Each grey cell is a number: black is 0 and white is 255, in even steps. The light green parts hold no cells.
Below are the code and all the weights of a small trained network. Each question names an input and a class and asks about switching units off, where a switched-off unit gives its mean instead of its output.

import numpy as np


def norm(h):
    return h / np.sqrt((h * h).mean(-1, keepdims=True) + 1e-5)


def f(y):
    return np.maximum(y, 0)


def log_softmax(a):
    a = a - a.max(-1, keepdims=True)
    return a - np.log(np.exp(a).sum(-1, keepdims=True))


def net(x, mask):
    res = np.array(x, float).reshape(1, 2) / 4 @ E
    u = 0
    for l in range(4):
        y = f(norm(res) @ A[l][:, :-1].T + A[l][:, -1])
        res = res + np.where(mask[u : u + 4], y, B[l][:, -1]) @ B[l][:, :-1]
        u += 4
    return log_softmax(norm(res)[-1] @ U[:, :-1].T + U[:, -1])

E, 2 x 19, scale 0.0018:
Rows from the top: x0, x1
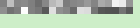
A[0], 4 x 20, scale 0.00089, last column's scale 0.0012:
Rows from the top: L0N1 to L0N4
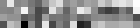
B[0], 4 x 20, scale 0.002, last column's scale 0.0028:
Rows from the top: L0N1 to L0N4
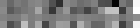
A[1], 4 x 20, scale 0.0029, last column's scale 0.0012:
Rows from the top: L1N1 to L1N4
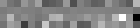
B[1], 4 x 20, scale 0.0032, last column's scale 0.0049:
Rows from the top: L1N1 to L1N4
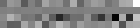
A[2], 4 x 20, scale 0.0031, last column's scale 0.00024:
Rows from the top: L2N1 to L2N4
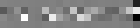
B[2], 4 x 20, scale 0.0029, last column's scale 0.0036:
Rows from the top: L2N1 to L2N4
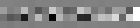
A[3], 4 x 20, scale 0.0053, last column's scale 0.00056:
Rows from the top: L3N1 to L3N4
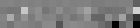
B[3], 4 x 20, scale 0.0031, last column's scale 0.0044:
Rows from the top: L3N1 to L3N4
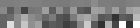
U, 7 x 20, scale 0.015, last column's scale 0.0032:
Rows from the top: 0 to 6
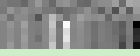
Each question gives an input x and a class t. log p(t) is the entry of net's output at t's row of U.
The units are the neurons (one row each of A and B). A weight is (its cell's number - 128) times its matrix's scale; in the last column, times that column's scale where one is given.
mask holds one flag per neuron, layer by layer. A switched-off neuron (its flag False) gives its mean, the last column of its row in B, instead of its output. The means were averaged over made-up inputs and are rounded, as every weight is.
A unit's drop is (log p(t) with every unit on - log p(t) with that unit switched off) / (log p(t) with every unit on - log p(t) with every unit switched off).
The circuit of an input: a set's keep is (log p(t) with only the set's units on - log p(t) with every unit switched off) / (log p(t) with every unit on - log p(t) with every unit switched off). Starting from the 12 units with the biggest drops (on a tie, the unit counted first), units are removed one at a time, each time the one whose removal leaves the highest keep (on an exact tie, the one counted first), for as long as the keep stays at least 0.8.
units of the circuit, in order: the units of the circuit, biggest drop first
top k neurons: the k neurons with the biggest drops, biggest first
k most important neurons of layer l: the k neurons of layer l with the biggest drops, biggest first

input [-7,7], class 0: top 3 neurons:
L2N3, L1N3, L0N1
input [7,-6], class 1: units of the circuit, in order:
L1N3
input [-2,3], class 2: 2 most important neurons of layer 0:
L0N2, L0N4
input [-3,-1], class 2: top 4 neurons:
L2N2, L1N3, L0N1, L3N4
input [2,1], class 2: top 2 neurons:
L1N3, L3N4
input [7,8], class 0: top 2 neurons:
L2N3, L3N4
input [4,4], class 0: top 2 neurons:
L2N3, L0N2
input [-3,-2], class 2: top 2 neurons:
L2N2, L1N3
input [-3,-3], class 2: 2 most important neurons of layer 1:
L1N3, L1N1
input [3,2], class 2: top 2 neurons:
L0N1, L0N2
